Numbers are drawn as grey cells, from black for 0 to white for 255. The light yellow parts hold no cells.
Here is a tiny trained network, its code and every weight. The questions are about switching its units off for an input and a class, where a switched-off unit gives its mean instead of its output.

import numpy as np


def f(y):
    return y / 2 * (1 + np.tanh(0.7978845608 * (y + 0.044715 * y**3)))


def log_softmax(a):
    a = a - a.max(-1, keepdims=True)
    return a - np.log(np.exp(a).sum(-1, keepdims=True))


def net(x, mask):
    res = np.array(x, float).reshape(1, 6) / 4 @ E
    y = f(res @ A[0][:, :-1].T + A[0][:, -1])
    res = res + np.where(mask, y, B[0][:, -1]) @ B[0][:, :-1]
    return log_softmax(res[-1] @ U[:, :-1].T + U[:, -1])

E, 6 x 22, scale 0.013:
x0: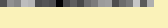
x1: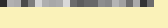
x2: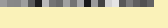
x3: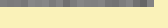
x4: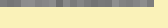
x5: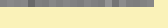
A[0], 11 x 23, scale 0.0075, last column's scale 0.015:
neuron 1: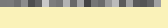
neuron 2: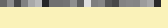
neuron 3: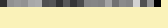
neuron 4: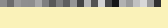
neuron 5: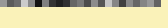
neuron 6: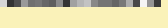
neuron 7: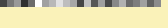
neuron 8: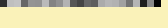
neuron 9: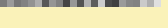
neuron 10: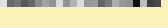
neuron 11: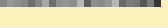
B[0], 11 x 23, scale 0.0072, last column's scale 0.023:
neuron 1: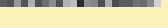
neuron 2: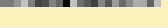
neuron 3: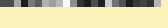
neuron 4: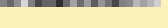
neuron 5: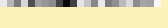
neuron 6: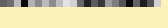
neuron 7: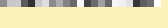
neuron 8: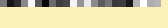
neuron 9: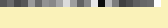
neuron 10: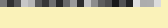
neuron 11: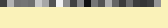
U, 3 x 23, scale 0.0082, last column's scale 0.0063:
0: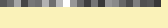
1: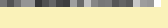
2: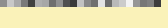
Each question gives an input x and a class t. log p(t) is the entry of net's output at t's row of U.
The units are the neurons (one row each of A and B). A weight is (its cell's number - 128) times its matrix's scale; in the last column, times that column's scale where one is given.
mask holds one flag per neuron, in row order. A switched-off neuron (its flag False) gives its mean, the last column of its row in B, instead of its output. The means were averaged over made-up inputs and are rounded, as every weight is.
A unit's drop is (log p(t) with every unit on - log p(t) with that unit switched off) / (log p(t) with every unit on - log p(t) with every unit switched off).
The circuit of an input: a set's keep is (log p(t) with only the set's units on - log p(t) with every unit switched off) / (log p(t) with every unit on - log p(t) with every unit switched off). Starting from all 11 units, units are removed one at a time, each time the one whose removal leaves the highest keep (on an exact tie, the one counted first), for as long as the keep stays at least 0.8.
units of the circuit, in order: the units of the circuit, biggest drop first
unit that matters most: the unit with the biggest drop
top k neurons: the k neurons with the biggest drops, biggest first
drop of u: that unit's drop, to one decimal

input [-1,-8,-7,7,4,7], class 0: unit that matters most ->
neuron 6
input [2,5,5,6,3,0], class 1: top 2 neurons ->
[neuron 8; neuron 7]
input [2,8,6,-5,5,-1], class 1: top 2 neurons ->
[neuron 8; neuron 6]
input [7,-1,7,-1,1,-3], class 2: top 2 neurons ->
[neuron 5; neuron 10]
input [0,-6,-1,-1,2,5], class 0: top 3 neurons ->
[neuron 6; neuron 10; neuron 8]
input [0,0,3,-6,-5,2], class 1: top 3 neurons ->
[neuron 7; neuron 6; neuron 9]
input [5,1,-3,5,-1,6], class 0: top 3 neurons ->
[neuron 3; neuron 5; neuron 10]
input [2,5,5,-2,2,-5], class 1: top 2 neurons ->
[neuron 8; neuron 7]
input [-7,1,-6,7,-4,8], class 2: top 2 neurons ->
[neuron 7; neuron 3]
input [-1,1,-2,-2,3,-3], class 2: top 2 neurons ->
[neuron 6; neuron 3]
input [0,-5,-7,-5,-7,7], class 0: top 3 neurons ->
[neuron 6; neuron 9; neuron 5]
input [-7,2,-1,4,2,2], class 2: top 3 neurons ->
[neuron 7; neuron 6; neuron 9]
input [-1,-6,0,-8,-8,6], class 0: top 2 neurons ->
[neuron 6; neuron 8]
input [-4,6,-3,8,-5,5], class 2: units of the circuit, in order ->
[neuron 7]
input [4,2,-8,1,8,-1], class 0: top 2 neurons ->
[neuron 3; neuron 9]
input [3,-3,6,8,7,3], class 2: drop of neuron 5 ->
0.5
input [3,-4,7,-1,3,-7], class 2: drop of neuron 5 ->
0.6
